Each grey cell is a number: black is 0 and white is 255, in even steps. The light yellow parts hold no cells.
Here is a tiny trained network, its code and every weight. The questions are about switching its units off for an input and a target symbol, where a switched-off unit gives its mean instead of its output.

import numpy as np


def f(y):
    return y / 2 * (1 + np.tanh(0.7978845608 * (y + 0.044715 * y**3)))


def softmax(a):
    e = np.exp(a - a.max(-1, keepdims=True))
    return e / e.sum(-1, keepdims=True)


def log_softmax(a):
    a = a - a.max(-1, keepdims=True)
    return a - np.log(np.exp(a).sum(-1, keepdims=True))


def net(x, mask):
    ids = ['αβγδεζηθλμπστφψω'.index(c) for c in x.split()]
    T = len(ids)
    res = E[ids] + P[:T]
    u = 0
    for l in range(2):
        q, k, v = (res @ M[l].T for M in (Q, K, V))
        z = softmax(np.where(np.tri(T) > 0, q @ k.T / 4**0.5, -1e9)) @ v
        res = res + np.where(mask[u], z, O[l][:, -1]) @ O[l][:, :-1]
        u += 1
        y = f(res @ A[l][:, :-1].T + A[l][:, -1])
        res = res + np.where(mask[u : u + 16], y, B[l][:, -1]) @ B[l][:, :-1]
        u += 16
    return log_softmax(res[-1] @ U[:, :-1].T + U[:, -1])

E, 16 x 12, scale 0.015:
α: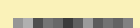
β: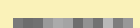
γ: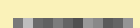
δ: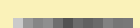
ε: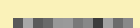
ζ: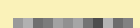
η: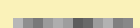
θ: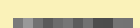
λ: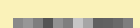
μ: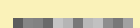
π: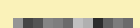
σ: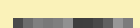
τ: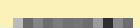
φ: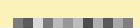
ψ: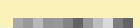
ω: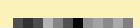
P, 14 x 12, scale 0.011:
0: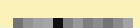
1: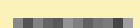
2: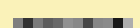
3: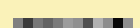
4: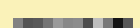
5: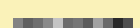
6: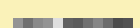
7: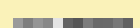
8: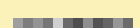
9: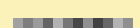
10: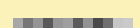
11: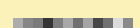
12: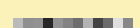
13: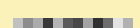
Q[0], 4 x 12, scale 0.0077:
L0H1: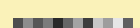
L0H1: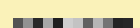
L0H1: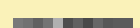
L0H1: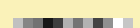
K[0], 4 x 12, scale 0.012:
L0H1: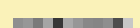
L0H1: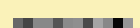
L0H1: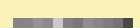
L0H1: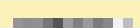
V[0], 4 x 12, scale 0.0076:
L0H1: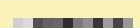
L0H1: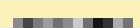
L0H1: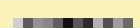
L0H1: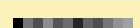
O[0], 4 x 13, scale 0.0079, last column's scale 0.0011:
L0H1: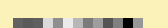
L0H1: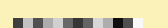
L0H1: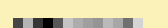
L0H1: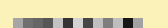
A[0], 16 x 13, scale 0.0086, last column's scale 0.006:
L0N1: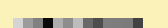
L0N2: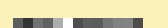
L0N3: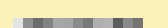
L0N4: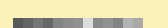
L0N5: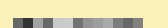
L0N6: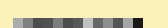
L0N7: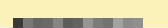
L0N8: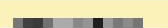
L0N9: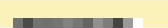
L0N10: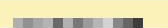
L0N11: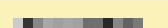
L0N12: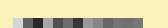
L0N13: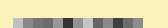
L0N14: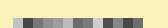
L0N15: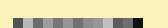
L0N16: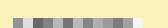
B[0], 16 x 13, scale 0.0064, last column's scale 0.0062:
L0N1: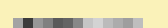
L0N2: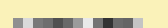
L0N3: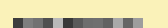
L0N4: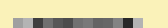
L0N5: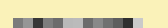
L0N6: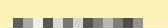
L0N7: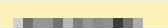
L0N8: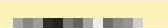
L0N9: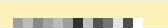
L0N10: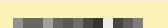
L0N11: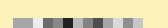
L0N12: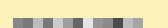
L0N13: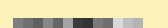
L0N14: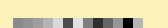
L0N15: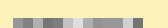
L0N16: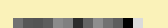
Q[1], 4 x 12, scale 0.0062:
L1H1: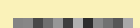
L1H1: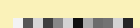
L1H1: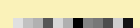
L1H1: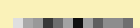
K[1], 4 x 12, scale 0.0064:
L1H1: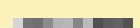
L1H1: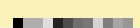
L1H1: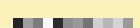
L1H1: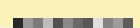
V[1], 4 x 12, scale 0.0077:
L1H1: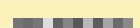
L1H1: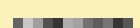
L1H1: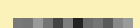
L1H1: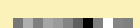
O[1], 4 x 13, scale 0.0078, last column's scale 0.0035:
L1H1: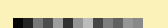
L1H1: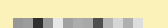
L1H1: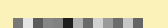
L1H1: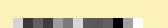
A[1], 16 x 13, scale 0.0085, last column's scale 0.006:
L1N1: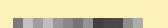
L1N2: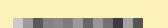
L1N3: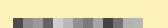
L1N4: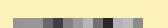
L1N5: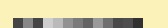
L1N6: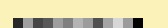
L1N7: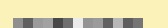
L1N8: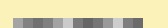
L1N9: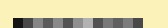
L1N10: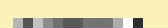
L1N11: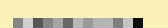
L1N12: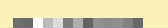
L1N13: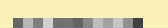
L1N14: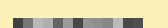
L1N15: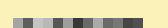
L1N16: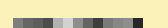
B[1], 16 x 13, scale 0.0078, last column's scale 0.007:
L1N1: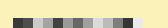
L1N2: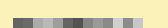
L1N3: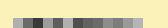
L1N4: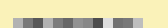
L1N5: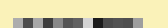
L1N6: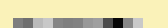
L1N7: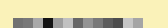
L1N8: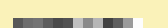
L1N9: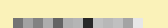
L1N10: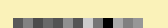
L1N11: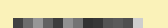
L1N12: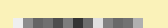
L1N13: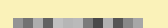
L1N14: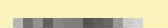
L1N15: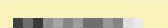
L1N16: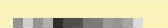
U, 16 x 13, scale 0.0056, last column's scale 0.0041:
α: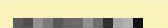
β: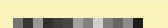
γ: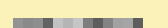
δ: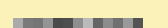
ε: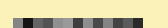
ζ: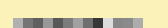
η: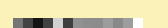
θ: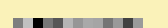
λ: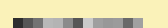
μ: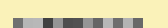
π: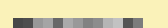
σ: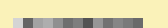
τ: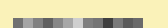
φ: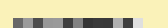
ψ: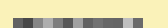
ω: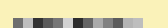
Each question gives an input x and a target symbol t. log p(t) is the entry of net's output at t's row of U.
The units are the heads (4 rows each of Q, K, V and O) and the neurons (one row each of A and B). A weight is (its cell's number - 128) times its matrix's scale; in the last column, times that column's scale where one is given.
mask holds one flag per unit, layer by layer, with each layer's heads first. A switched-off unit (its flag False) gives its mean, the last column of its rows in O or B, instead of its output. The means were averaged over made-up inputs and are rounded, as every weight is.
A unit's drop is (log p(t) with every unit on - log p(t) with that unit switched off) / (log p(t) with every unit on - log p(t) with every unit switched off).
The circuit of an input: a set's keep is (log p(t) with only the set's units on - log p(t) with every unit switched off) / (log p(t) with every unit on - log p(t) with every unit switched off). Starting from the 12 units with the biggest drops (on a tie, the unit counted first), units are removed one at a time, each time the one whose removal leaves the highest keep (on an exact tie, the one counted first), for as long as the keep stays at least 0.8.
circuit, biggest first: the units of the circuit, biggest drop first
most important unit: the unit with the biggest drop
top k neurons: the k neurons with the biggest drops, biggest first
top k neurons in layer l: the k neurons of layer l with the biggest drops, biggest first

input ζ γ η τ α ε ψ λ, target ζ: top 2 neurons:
(L1N4 L1N9)
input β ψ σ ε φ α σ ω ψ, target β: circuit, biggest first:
(L0H1 L1H1 L0N9)
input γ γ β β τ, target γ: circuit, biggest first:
(L0H1 L1H1 L1N13 L1N14)
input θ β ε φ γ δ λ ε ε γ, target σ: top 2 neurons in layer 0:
(L0N11 L0N14)
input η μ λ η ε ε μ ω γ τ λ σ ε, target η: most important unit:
L1H1
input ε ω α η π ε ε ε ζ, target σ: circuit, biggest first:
(L0H1 L1N12)
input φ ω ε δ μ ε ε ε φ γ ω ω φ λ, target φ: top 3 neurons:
(L1N11 L0N4 L1N1)
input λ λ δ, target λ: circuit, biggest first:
(L0H1 L1H1 L0N9)
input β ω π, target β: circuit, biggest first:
(L1H1 L0N8)
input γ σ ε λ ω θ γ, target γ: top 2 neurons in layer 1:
(L1N13 L1N14)
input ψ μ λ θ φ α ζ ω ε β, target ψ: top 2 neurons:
(L1N6 L0N10)
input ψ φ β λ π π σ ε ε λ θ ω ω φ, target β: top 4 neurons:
(L0N1 L1N6 L1N11 L1N15)
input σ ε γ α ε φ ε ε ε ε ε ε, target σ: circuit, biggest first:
(L0H1 L1H1)
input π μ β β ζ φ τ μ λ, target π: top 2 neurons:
(L1N9 L0N15)
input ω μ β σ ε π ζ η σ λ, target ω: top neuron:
(L1N15)
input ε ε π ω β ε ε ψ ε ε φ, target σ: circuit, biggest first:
(L1N12 L0H1)
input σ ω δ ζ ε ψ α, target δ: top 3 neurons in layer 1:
(L1N4 L1N10 L1N9)
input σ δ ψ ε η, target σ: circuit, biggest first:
(L0H1 L1H1)
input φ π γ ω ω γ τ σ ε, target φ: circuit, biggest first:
(L0H1 L1H1 L1N11)
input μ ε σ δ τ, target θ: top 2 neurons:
(L0N2 L0N8)
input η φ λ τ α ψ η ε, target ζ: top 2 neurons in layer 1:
(L1N4 L1N8)
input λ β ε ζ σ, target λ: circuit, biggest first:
(L1H1 L0N9)
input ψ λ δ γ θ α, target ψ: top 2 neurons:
(L1N6 L0N10)
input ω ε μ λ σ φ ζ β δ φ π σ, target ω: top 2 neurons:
(L1N15 L0N14)
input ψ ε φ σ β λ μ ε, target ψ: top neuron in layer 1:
(L1N6)
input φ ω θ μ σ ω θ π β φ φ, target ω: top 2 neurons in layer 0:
(L0N11 L0N14)
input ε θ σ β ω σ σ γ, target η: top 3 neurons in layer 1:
(L1N15 L1N1 L1N11)
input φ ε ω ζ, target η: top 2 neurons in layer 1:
(L1N1 L1N16)
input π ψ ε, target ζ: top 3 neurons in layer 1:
(L1N4 L1N9 L1N8)
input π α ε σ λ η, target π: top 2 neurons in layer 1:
(L1N9 L1N1)
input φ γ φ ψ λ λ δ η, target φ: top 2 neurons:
(L1N11 L1N2)
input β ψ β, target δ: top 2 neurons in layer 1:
(L1N4 L1N10)
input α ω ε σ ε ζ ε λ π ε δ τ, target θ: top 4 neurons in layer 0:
(L0N2 L0N11 L0N1 L0N9)
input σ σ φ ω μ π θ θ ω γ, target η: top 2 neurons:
(L0N1 L1N1)
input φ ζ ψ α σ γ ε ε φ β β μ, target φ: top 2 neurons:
(L1N11 L0N4)
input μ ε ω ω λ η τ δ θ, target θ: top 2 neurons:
(L0N2 L0N8)
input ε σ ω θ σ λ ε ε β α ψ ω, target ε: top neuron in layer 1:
(L1N9)
